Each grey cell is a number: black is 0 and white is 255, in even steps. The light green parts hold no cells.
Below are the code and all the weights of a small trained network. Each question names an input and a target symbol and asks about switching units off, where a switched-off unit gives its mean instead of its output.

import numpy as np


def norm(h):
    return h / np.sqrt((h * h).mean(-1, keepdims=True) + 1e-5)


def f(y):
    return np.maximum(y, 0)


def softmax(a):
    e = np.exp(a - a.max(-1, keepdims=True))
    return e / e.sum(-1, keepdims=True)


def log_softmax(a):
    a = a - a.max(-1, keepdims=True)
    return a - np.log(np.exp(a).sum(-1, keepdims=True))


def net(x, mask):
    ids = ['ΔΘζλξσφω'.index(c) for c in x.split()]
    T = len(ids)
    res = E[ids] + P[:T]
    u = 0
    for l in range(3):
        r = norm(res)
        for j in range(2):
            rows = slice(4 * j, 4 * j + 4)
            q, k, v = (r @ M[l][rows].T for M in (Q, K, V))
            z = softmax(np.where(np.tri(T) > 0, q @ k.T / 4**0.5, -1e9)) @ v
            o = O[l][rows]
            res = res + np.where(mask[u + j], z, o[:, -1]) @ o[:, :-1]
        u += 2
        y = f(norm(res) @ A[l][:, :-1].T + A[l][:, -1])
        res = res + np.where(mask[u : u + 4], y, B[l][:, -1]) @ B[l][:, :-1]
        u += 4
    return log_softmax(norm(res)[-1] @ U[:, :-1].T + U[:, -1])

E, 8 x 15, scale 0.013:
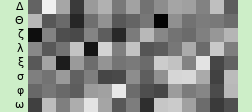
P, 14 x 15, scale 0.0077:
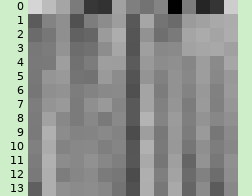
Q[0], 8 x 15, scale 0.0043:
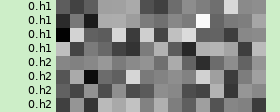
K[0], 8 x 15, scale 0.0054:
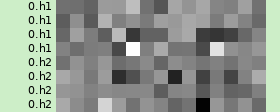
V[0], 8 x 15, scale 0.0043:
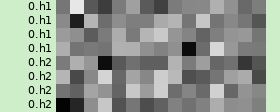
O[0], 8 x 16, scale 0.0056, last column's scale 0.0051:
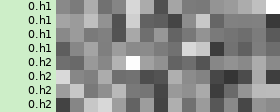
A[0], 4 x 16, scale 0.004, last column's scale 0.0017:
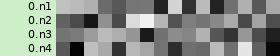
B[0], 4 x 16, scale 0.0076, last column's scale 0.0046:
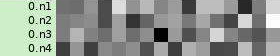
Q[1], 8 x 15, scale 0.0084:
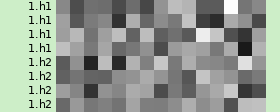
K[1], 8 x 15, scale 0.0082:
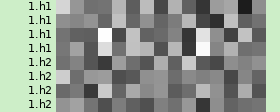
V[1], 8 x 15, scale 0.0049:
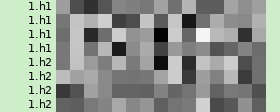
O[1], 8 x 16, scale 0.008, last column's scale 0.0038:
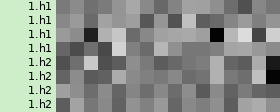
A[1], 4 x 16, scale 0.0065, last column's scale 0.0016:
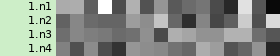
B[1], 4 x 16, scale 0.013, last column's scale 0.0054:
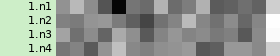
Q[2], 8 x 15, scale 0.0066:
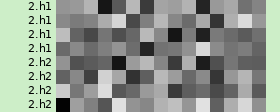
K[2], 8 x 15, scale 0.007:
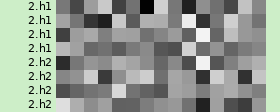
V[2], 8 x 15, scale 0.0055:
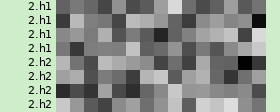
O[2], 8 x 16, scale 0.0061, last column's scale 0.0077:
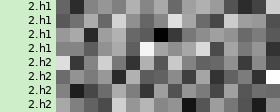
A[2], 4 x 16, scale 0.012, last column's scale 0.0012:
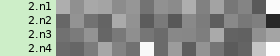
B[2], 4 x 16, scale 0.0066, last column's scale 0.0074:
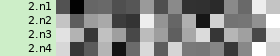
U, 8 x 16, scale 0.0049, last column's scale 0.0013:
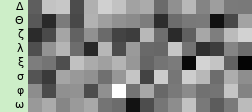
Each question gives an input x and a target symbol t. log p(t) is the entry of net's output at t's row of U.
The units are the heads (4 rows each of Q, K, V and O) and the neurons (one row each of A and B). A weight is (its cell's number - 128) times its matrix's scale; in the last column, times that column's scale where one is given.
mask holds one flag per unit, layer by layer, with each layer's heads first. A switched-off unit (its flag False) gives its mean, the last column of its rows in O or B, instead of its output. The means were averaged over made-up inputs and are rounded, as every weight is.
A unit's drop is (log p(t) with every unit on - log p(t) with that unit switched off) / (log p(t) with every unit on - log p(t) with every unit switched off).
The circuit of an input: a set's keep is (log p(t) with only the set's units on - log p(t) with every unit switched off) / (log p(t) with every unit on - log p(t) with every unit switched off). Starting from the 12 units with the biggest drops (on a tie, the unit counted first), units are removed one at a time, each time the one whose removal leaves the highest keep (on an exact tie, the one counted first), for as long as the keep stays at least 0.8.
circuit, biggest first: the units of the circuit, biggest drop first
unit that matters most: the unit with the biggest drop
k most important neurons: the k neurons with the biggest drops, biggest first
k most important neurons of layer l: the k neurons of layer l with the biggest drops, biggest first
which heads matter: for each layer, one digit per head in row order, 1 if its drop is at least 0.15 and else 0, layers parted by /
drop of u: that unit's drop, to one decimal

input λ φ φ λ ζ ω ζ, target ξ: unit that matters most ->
0.n1
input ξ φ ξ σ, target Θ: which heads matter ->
00 / 00 / 01
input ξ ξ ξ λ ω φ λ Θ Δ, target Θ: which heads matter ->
11 / 00 / 01
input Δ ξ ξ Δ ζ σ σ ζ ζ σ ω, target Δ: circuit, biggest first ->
2.h2; 0.h2
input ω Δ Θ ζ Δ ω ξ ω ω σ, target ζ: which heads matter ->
00 / 10 / 10
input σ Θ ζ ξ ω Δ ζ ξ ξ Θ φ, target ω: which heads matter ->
01 / 10 / 10
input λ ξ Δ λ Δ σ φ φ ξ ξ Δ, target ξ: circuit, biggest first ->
1.h1; 0.h2; 0.n1
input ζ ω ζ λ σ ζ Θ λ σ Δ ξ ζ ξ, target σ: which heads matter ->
01 / 10 / 01
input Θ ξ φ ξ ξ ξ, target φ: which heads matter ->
01 / 10 / 01
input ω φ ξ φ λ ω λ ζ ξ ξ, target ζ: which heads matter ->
01 / 10 / 10
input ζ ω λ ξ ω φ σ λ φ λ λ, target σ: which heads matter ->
11 / 10 / 01
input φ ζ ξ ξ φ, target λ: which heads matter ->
01 / 00 / 00
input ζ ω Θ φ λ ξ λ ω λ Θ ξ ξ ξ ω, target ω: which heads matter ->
10 / 01 / 00
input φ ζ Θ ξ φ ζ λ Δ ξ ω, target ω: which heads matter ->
00 / 10 / 10
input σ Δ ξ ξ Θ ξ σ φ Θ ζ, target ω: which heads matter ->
00 / 10 / 10
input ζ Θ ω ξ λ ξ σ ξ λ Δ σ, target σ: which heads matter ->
01 / 00 / 01
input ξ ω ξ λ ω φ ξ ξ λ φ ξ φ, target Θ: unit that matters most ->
0.h2
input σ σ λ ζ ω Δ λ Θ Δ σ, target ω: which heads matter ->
11 / 10 / 10
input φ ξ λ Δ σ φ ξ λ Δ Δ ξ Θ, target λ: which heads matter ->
11 / 11 / 01
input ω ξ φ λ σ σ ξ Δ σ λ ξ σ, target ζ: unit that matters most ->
0.h2
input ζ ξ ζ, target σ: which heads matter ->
00 / 00 / 01
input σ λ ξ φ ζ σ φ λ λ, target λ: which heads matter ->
10 / 01 / 00
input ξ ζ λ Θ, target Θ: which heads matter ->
00 / 10 / 00
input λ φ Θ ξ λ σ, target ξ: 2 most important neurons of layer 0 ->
0.n1; 0.n3
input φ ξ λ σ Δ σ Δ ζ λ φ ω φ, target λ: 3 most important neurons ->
0.n2; 0.n4; 1.n2
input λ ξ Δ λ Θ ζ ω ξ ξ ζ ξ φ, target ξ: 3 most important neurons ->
0.n3; 0.n1; 0.n2
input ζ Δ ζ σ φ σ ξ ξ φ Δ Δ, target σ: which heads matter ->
00 / 00 / 01
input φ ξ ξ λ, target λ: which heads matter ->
00 / 00 / 00
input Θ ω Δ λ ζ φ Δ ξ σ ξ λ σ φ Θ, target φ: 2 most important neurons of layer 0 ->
0.n1; 0.n4
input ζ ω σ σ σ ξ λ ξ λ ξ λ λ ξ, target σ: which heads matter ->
01 / 11 / 01
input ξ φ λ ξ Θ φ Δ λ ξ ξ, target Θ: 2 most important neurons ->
0.n1; 0.n4
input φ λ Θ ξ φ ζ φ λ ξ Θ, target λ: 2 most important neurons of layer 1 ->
1.n2; 1.n3
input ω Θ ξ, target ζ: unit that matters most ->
2.h1
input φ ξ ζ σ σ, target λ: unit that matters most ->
2.h2
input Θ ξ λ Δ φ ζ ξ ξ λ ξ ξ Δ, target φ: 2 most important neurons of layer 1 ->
1.n4; 1.n1
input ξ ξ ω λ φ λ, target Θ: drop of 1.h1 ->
0.9
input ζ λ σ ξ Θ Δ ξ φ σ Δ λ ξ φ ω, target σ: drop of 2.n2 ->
0.2
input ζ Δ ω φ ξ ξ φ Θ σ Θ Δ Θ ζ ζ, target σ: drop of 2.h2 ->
0.4
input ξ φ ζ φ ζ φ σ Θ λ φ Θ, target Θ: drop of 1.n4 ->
0.2
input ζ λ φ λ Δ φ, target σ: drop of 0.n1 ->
0.0
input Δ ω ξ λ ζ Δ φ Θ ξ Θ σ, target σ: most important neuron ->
1.n4
